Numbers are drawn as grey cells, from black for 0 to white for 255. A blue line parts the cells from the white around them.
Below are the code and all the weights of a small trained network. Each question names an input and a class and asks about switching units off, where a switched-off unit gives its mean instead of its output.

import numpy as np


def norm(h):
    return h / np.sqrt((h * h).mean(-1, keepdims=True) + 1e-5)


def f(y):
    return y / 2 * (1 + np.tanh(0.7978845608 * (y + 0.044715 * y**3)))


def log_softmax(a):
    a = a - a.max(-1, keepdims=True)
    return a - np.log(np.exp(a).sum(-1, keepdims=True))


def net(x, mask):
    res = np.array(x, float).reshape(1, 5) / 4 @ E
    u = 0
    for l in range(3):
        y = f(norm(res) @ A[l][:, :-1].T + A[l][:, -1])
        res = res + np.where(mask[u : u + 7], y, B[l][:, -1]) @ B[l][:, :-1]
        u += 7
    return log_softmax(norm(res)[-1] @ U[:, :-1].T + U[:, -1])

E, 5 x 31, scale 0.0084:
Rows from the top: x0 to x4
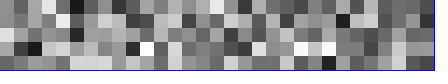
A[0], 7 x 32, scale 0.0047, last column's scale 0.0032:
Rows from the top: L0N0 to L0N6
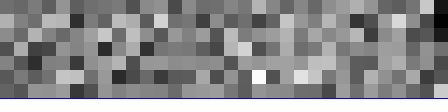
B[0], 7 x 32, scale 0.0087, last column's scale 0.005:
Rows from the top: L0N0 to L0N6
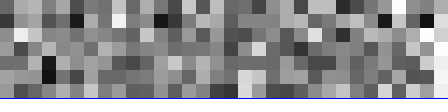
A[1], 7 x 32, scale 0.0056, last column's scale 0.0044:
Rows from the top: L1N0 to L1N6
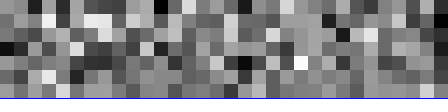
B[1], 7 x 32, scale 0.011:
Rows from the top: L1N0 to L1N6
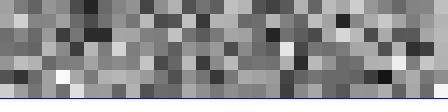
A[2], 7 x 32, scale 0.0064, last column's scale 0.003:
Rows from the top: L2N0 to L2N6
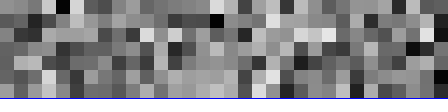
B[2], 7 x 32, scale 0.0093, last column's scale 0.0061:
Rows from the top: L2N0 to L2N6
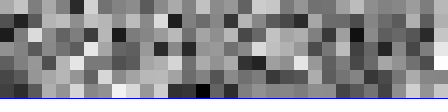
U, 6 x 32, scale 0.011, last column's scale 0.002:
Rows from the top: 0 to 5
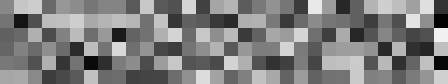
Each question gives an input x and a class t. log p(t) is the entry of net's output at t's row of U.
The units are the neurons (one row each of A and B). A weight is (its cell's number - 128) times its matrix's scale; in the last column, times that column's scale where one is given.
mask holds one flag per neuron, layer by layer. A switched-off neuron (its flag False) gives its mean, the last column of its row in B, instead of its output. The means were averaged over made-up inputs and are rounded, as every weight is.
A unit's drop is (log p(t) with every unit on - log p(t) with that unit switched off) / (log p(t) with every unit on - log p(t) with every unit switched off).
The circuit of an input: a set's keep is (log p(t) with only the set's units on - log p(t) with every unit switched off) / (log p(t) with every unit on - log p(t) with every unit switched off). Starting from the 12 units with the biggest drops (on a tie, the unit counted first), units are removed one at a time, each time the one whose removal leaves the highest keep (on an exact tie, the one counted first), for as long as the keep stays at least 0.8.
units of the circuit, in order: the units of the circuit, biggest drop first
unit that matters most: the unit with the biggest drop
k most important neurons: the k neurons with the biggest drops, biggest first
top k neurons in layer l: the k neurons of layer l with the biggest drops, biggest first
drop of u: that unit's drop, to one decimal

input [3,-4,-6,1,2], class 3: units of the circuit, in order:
[L1N3]
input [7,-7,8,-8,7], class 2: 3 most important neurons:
[L2N4; L1N3; L0N6]
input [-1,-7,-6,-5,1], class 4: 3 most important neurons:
[L1N0; L0N1; L0N5]
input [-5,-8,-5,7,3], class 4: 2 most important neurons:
[L1N0; L2N4]
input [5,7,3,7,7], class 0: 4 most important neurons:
[L1N1; L0N2; L1N0; L2N4]
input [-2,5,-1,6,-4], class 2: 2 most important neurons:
[L2N2; L0N4]
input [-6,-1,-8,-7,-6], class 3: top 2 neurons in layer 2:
[L2N3; L2N2]
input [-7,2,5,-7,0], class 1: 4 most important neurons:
[L0N3; L2N1; L0N4; L2N2]
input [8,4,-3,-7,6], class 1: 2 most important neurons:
[L2N6; L0N6]
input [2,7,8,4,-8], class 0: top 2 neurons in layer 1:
[L1N4; L1N3]
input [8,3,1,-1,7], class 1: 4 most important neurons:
[L0N6; L1N5; L2N6; L1N4]
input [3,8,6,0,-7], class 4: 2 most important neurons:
[L1N2; L0N2]
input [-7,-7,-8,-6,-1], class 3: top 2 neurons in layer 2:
[L2N3; L2N6]
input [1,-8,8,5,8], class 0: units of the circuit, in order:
[L1N1]
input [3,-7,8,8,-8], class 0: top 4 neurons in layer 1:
[L1N4; L1N3; L1N6; L1N2]
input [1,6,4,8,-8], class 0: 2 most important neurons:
[L1N4; L2N4]
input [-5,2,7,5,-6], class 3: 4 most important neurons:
[L0N1; L0N2; L1N1; L2N4]
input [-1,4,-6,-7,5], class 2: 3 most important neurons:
[L2N4; L0N1; L1N6]
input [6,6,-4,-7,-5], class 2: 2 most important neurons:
[L2N4; L0N3]
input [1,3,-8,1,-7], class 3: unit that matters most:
L1N3
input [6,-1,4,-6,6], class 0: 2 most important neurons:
[L0N3; L1N1]
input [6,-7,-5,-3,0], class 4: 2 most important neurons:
[L1N0; L0N3]
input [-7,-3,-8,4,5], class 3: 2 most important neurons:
[L1N3; L0N6]
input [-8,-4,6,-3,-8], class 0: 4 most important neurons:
[L1N4; L0N6; L0N0; L2N6]
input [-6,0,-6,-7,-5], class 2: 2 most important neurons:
[L2N4; L0N6]
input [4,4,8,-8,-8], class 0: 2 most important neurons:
[L1N4; L0N4]
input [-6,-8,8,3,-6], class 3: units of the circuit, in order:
[L0N1]
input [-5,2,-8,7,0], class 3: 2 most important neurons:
[L1N3; L2N4]
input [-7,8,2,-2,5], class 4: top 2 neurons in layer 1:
[L1N2; L1N5]
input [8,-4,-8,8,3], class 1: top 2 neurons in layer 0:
[L0N1; L0N6]
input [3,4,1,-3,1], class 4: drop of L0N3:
0.9
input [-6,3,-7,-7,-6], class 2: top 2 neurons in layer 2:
[L2N4; L2N3]
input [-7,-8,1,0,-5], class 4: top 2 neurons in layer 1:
[L1N0; L1N5]
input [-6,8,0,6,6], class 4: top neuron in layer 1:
[L1N2]
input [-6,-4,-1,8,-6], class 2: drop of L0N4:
0.1
